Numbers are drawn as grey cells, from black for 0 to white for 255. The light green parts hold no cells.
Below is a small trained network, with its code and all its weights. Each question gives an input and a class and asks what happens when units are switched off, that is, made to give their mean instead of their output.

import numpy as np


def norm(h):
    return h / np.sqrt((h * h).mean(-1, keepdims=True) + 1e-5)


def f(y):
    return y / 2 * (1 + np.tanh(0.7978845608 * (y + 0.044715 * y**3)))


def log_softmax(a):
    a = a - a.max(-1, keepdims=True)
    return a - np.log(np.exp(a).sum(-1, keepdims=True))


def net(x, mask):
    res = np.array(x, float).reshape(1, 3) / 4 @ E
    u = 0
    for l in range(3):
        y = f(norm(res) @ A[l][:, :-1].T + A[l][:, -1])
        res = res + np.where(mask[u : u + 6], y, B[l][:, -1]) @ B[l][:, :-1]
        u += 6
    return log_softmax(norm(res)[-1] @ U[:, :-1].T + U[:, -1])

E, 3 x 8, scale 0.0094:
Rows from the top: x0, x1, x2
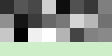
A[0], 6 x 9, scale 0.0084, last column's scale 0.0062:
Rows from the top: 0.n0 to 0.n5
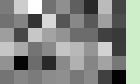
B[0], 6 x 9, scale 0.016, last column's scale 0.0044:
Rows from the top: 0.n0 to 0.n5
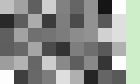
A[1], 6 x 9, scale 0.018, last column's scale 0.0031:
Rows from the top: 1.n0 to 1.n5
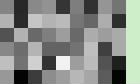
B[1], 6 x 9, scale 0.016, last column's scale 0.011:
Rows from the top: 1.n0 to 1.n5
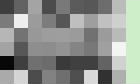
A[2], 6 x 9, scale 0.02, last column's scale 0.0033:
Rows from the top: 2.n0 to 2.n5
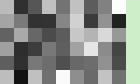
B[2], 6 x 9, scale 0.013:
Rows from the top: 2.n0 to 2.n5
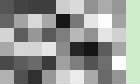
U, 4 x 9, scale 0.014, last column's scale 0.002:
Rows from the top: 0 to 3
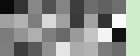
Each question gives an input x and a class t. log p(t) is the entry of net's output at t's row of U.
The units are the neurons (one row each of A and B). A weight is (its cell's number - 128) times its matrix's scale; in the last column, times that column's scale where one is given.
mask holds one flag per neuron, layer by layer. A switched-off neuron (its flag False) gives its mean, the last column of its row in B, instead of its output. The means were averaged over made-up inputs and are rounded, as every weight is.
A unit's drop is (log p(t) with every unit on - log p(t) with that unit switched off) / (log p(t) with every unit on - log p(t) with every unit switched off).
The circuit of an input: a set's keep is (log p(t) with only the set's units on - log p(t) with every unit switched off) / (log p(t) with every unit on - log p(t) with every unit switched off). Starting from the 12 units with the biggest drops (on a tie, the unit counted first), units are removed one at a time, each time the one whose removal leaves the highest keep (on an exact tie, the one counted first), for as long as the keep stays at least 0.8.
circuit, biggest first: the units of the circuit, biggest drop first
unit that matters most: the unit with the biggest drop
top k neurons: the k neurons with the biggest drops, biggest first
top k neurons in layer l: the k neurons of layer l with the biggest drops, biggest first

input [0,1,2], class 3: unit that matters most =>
0.n2
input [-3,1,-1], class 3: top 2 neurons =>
1.n3, 0.n3
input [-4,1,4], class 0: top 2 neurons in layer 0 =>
0.n3, 0.n4
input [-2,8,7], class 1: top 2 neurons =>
1.n5, 0.n4
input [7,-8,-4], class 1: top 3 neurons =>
1.n4, 0.n0, 2.n4
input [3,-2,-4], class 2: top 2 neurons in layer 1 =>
1.n4, 1.n0
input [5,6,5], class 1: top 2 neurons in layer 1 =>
1.n5, 1.n4
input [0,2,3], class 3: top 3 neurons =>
0.n2, 1.n2, 0.n4
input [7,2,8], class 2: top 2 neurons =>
1.n1, 1.n4
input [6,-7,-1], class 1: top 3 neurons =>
0.n0, 1.n4, 2.n4
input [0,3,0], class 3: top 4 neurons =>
0.n4, 2.n0, 1.n1, 1.n5
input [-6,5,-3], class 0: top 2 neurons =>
1.n4, 0.n0
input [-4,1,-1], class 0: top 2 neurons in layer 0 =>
0.n2, 0.n0
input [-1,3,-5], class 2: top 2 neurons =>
0.n1, 2.n1
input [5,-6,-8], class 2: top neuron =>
1.n4
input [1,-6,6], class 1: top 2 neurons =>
0.n0, 2.n2
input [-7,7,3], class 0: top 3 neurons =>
1.n4, 0.n0, 0.n3
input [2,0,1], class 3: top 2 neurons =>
2.n5, 1.n4
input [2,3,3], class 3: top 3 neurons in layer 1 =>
1.n2, 1.n1, 1.n4
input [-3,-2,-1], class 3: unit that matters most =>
1.n3
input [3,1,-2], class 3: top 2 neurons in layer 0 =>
0.n1, 0.n3
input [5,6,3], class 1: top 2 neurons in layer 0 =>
0.n4, 0.n3
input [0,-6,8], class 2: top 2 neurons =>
1.n1, 0.n4
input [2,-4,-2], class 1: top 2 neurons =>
0.n0, 2.n4
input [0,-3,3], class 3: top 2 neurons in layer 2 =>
2.n0, 2.n3
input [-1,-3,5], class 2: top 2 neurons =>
0.n4, 1.n1
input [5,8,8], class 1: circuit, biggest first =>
1.n5
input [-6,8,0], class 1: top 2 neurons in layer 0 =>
0.n4, 0.n1
